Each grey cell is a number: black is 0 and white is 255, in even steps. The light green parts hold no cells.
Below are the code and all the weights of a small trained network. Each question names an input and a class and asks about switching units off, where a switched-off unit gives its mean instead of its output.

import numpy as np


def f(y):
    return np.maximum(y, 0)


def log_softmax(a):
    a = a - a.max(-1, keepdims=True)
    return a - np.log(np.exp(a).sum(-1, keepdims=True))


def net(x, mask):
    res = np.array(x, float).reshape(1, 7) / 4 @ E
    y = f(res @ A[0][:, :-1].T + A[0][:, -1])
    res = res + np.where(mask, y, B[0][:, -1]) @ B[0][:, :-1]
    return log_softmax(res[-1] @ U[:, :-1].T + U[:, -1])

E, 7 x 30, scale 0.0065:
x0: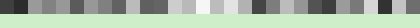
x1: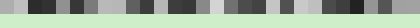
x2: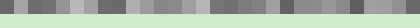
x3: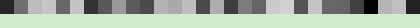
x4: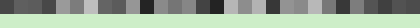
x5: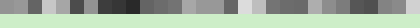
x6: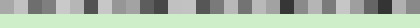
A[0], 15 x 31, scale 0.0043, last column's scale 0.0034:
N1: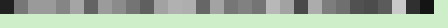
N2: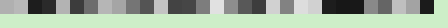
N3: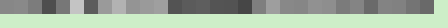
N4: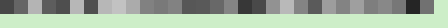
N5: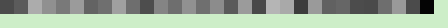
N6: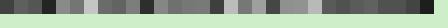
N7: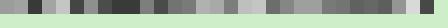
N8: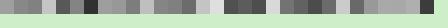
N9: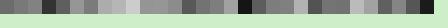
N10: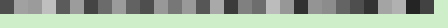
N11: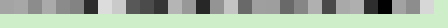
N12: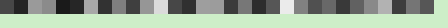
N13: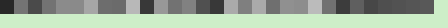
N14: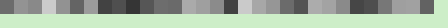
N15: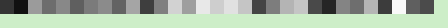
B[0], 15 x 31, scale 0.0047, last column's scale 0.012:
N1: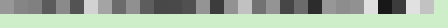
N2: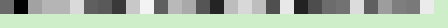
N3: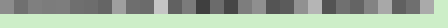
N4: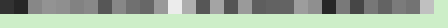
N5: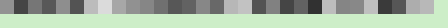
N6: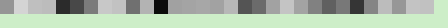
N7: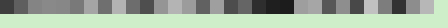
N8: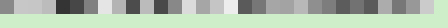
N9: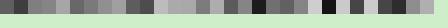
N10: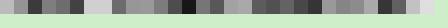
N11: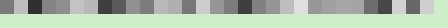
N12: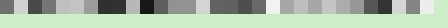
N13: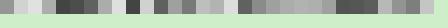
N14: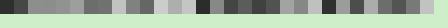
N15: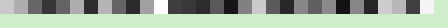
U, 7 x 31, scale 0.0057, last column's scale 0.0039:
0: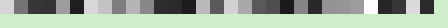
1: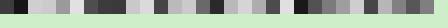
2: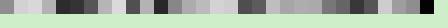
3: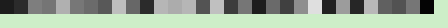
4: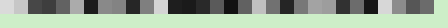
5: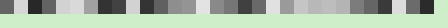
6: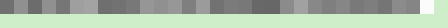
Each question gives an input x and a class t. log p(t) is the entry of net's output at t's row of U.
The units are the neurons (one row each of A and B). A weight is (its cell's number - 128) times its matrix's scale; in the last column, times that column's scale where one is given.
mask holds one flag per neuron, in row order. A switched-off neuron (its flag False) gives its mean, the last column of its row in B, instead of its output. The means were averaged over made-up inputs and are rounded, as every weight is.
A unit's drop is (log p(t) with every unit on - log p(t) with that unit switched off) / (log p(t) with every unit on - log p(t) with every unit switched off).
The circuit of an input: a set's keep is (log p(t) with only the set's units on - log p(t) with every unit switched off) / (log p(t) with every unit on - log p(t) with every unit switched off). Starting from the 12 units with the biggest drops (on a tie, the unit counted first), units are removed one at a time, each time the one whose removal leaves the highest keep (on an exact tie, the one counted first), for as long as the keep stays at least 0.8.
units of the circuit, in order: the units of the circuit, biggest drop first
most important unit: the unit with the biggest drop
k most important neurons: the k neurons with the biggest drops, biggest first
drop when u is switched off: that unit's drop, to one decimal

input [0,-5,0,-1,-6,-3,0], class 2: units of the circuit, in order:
N2
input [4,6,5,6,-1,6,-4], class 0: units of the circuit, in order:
N10; N1
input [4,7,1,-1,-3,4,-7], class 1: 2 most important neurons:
N2; N11
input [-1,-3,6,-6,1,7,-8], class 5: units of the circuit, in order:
N12; N10
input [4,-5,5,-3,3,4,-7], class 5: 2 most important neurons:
N2; N12
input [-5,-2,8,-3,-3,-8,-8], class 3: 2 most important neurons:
N9; N4
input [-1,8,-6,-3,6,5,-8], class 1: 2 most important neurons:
N2; N11
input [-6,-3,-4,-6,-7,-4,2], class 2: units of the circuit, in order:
N10; N8
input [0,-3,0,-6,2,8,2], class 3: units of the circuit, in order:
N7; N10
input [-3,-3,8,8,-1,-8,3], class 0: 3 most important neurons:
N10; N1; N5
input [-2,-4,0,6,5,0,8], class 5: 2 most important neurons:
N11; N2
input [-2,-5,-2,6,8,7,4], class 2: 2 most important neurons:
N13; N6
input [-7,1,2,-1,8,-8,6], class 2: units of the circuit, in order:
N13; N6
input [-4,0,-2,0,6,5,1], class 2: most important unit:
N13
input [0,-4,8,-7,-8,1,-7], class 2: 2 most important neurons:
N8; N10
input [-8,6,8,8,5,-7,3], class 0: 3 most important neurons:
N10; N1; N15
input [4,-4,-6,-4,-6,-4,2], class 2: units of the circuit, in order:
N8; N10
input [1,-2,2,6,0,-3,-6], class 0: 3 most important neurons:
N10; N5; N1
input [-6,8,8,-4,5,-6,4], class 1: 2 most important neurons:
N2; N15
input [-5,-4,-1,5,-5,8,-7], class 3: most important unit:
N14
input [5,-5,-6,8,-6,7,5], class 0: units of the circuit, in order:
N1; N10
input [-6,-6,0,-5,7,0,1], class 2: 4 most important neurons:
N2; N15; N13; N6
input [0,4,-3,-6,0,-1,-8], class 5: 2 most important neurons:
N12; N10
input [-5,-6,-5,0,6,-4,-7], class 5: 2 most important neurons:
N12; N2
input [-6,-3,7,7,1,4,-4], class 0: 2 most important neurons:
N10; N15
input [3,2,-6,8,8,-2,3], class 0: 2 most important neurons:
N1; N5
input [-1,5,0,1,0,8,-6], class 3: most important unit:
N7
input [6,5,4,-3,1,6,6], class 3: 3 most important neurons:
N7; N12; N10
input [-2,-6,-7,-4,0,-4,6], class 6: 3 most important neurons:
N2; N12; N11
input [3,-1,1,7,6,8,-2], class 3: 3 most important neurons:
N14; N7; N8
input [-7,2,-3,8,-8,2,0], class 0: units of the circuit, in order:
N10; N15
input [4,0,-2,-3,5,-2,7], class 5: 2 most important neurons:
N11; N8
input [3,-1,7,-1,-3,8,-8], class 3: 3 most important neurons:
N14; N7; N11
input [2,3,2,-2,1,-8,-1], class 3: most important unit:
N9
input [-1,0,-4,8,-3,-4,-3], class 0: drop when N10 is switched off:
0.2
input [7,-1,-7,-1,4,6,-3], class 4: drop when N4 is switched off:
0.1
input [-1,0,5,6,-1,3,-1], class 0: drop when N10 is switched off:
0.2
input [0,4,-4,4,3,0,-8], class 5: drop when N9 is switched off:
0.0
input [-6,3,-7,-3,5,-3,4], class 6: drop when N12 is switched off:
0.2
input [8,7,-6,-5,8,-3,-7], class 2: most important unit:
N6
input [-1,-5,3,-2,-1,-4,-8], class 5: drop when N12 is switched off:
0.6
